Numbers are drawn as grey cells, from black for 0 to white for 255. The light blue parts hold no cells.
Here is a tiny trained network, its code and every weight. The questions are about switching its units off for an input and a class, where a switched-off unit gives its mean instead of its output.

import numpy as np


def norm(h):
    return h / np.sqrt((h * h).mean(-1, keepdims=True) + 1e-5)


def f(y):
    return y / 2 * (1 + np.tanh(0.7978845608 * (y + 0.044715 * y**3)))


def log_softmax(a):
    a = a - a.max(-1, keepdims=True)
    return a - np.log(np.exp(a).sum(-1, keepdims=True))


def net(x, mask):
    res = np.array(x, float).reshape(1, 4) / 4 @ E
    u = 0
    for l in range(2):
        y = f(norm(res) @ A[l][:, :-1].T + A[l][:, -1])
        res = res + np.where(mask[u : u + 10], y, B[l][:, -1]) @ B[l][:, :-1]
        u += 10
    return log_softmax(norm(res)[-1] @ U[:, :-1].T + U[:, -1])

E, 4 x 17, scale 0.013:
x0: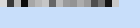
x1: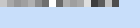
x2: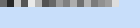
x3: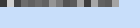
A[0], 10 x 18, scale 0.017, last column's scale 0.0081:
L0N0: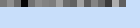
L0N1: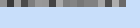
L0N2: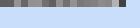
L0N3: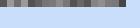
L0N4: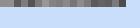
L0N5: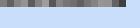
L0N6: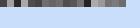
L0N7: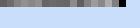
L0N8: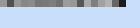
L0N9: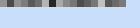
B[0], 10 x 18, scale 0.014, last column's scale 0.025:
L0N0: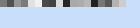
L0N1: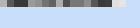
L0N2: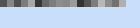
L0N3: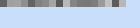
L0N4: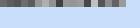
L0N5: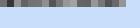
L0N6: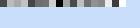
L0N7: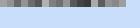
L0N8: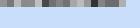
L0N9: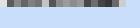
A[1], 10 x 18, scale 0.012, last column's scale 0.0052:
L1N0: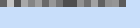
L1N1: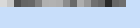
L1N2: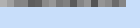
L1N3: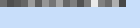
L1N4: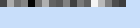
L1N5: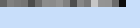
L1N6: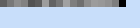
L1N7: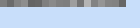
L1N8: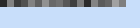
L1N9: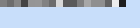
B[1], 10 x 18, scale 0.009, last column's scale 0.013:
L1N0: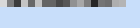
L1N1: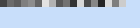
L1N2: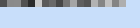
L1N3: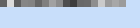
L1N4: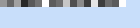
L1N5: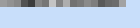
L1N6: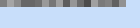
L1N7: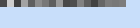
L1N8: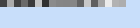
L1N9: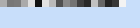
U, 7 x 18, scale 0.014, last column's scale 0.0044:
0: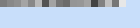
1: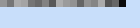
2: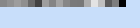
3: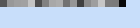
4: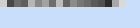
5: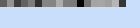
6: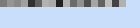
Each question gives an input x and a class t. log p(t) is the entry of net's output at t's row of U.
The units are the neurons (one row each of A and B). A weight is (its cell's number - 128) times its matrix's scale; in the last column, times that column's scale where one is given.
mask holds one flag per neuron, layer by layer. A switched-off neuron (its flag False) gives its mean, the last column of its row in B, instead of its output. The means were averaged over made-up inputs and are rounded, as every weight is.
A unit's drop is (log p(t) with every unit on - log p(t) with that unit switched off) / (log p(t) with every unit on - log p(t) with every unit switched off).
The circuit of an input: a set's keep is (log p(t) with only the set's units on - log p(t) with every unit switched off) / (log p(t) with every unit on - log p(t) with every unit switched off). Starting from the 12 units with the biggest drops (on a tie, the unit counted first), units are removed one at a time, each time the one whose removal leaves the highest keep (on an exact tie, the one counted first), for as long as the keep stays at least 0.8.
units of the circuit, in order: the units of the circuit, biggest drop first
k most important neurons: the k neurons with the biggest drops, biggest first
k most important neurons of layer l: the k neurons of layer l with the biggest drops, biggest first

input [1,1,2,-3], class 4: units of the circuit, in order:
(L0N6)
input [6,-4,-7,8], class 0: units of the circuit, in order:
(L0N0, L0N6)
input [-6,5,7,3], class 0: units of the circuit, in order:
(L0N6, L0N1, L0N9)
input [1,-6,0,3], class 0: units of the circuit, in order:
(L0N6, L0N0)
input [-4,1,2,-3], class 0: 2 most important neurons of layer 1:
(L1N4, L1N9)
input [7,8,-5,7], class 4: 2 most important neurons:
(L0N6, L0N0)
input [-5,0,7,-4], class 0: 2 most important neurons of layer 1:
(L1N9, L1N4)
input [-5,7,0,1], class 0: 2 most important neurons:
(L0N9, L0N6)
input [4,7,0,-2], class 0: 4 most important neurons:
(L0N1, L0N0, L0N9, L0N6)
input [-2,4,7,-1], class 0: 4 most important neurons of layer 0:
(L0N1, L0N9, L0N8, L0N0)
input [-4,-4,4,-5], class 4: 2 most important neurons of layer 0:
(L0N8, L0N9)
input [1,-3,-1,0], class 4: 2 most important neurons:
(L0N0, L0N9)
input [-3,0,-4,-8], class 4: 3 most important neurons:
(L0N6, L0N5, L0N3)
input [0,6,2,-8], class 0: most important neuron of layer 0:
(L0N1)
